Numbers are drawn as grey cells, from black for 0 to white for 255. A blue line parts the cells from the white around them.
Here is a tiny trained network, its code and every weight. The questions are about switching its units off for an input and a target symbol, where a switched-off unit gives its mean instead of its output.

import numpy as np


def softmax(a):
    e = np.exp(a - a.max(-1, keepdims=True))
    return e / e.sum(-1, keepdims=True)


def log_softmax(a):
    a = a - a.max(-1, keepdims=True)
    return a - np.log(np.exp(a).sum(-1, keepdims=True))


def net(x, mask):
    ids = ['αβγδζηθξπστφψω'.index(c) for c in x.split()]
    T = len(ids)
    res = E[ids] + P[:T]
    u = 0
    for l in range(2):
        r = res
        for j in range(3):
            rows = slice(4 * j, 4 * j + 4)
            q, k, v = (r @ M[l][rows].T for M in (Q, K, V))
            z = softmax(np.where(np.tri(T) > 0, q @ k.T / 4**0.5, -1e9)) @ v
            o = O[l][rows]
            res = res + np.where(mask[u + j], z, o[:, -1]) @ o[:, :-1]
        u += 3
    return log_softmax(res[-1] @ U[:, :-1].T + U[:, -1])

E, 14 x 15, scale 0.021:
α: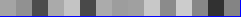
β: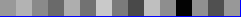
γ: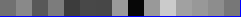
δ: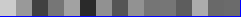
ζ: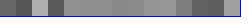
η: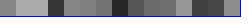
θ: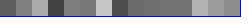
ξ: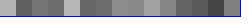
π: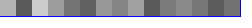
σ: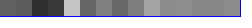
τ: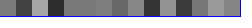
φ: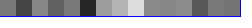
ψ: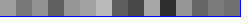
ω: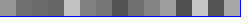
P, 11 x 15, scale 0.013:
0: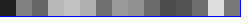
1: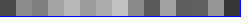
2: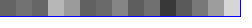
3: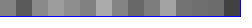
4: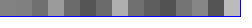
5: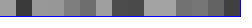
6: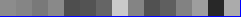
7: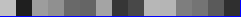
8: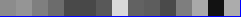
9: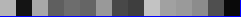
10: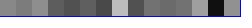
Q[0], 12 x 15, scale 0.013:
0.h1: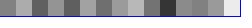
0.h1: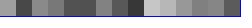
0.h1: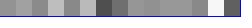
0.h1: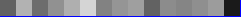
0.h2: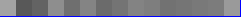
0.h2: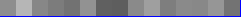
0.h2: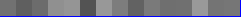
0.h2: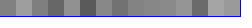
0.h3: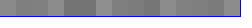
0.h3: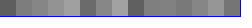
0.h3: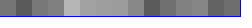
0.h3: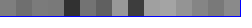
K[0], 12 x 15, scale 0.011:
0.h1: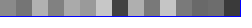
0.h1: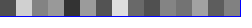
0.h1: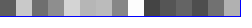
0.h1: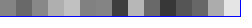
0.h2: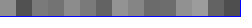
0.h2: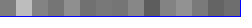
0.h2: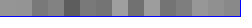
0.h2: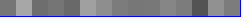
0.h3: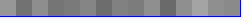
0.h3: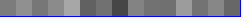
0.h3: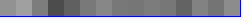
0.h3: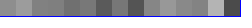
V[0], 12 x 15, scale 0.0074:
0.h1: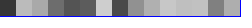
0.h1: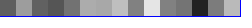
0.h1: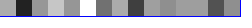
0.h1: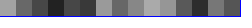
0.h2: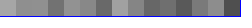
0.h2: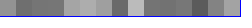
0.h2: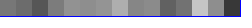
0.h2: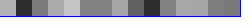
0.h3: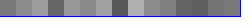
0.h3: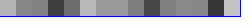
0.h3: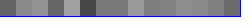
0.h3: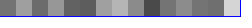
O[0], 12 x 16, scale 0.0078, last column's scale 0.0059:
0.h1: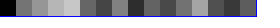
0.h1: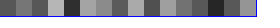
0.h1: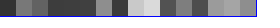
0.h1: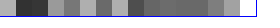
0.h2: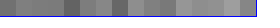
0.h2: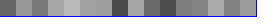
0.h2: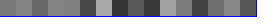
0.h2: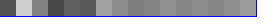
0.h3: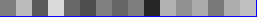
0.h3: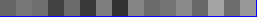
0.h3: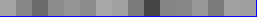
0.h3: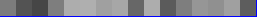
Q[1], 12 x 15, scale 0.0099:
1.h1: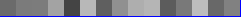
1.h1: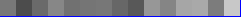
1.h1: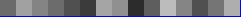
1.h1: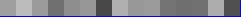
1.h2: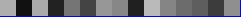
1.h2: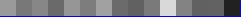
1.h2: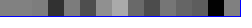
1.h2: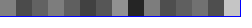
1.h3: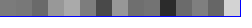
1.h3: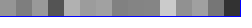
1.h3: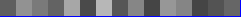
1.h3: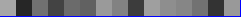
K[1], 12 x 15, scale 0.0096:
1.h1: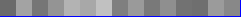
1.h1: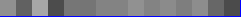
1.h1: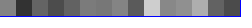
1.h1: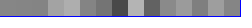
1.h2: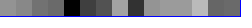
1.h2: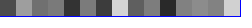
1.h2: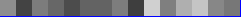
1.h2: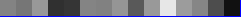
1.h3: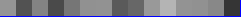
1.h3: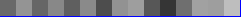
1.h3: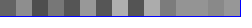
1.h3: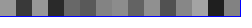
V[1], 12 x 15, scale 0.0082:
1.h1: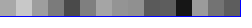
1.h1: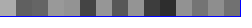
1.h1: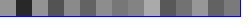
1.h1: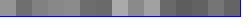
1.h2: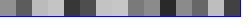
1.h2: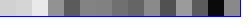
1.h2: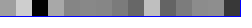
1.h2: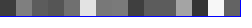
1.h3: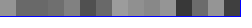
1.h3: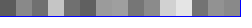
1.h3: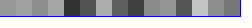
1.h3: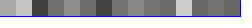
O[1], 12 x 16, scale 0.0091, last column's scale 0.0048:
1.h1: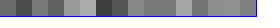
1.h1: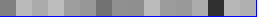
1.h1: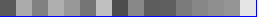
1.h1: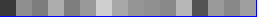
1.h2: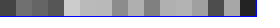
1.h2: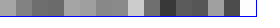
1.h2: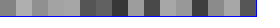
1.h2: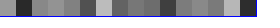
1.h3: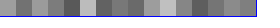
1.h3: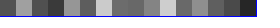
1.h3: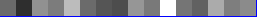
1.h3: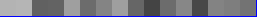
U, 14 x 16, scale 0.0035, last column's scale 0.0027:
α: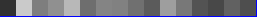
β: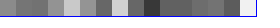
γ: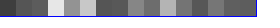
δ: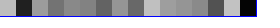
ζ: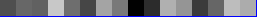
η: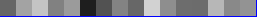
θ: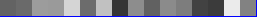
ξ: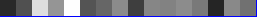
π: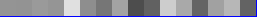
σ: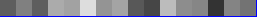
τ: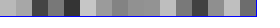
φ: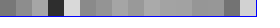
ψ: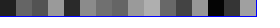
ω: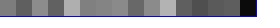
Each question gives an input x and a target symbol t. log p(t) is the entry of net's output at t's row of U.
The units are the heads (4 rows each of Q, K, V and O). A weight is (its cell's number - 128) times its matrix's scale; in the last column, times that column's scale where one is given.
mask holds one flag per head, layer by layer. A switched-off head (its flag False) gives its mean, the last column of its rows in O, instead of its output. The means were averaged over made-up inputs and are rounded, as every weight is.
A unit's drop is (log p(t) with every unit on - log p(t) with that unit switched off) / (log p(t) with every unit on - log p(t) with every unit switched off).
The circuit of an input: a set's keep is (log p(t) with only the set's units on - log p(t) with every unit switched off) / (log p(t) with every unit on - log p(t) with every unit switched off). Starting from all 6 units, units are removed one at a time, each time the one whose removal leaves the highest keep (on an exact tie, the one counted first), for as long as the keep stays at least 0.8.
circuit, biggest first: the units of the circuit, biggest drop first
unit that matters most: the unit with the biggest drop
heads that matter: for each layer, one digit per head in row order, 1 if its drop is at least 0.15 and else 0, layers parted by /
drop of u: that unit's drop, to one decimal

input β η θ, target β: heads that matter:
100 / 010
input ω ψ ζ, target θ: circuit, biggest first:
[1.h2]
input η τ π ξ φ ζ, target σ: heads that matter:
100 / 010
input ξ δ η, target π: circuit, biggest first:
[0.h1, 1.h2]
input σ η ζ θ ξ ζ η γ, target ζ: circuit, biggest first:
[0.h1, 1.h2]
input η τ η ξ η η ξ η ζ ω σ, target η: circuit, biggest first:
[1.h2, 0.h1]
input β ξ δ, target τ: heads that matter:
100 / 000
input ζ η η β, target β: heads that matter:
100 / 011
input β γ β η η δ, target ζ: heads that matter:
001 / 110
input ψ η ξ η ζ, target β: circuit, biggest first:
[1.h2, 0.h1]
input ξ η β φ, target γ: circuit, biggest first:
[0.h1, 1.h3, 1.h2]
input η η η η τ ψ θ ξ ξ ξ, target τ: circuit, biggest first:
[0.h1, 1.h3]
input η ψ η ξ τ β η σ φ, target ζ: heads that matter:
000 / 010
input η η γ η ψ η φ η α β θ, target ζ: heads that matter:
011 / 110
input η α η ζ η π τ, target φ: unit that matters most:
1.h2
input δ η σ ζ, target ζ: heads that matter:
000 / 010
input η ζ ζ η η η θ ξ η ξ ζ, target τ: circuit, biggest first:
[0.h1, 1.h2]
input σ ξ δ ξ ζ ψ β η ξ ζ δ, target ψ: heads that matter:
100 / 010
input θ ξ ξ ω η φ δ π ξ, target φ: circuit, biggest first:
[1.h2, 0.h1]
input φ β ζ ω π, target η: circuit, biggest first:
[1.h2, 0.h1]
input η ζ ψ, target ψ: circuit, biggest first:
[0.h1, 1.h3]
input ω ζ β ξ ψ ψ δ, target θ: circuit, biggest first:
[1.h2, 1.h1]
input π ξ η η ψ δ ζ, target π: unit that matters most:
0.h1
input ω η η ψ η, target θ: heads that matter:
000 / 010
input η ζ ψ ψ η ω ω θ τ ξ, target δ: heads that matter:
100 / 011
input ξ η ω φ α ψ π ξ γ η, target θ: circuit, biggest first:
[0.h3, 1.h2]
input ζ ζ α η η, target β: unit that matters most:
1.h2
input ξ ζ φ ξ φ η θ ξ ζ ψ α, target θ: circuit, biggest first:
[1.h2, 1.h1]
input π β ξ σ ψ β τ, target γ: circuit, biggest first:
[1.h3, 0.h1, 1.h2]
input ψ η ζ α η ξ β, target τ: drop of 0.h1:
0.7
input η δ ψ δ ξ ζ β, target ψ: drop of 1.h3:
0.2
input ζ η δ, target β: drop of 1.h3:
0.2
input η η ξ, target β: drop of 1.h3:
0.2
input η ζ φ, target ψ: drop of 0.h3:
0.0
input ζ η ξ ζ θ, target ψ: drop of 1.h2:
0.2
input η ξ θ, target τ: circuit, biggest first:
[0.h1]
